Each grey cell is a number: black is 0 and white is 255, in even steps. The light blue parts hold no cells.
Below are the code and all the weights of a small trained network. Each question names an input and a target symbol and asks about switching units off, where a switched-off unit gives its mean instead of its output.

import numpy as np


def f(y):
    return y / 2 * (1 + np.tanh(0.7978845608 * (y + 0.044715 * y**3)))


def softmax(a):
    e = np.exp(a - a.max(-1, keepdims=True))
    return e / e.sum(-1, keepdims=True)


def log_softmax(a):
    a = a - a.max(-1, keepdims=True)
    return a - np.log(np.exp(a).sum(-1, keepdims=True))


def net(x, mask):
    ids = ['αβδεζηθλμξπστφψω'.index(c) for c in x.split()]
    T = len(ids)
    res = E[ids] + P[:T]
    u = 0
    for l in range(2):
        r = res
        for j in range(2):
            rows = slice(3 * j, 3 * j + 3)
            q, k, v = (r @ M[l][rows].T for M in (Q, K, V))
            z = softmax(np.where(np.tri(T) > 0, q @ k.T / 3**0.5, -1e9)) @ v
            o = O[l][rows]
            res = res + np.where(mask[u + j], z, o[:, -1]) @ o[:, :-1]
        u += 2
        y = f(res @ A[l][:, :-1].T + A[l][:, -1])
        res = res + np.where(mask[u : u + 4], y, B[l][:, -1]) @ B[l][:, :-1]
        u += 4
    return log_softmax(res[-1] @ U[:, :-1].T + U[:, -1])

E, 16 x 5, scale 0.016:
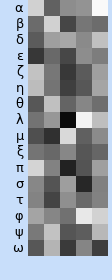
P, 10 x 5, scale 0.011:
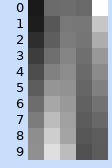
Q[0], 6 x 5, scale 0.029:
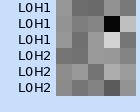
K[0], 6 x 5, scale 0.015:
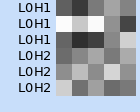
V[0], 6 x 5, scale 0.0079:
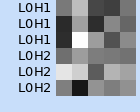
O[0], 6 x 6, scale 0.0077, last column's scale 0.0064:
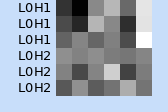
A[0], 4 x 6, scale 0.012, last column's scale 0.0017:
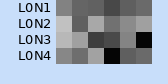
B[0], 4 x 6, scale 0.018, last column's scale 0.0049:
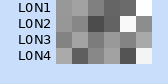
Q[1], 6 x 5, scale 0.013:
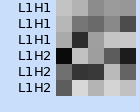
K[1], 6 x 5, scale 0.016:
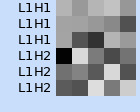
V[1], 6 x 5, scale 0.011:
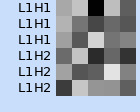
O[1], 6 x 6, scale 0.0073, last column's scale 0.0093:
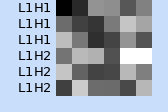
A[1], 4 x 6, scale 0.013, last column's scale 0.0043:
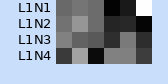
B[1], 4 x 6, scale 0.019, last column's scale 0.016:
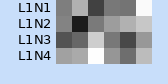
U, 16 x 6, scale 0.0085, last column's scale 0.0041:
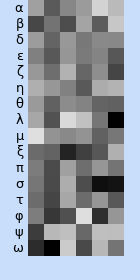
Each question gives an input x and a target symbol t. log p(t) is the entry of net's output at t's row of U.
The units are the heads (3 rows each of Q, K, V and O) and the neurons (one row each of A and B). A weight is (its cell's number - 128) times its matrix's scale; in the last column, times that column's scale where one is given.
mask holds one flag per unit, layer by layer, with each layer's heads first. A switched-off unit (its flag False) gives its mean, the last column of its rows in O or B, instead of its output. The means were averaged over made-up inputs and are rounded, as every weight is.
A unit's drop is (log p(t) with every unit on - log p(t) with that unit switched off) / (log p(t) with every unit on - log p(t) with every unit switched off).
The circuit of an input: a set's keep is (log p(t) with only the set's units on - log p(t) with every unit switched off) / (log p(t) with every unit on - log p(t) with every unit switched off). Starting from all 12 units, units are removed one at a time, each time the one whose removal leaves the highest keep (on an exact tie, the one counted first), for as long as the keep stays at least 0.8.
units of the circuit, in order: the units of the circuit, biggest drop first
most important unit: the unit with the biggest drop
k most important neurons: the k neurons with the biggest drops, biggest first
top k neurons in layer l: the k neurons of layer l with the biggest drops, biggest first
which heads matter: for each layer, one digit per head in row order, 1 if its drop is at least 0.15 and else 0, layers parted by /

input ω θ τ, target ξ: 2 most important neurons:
[L1N4, L0N4]
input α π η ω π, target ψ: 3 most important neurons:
[L0N4, L1N2, L0N1]
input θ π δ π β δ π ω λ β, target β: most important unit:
L1N1
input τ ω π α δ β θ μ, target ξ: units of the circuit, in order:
[L1N4, L1N1, L0H1]
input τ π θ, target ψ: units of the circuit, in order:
[L1N4, L0N4]
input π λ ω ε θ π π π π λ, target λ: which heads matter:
01 / 11
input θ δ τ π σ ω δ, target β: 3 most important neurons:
[L1N4, L0N4, L0N2]
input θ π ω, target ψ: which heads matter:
00 / 01
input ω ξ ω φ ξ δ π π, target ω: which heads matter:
11 / 11
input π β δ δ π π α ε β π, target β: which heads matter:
10 / 11
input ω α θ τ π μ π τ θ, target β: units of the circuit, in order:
[L1N1, L0H1]
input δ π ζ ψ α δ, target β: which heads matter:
00 / 11
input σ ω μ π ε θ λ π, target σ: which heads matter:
11 / 01
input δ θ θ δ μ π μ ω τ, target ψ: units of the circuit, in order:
[L1H2]
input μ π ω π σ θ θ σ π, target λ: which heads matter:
10 / 10
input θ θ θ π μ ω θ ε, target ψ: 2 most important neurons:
[L0N1, L1N4]
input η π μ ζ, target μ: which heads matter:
10 / 11
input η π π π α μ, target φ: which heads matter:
10 / 11
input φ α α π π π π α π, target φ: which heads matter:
10 / 11
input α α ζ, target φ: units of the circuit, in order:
[L1H2, L0H1, L0N2]
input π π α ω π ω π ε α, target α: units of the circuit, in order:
[L0N2, L1H2, L0H1]
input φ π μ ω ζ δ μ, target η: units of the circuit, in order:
[L0H2, L1H1]
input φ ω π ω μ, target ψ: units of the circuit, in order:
[L1N2]
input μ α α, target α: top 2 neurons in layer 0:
[L0N2, L0N1]
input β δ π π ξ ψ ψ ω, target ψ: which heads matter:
00 / 11
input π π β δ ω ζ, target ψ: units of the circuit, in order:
[L1H2, L1N2]
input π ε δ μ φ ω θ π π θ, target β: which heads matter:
01 / 00
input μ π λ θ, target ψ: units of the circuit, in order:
[L0N4, L1H2]
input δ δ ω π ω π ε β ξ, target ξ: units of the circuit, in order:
[L1N1, L1N4]
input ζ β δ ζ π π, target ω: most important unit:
L1N1
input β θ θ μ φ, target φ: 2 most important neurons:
[L0N1, L1N4]
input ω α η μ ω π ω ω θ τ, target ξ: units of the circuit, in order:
[L1N4, L1N1]
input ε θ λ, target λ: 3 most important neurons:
[L1N4, L1N1, L0N1]
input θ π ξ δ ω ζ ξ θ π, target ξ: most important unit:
L0H1
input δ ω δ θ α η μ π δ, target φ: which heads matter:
00 / 01
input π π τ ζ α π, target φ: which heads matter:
10 / 11
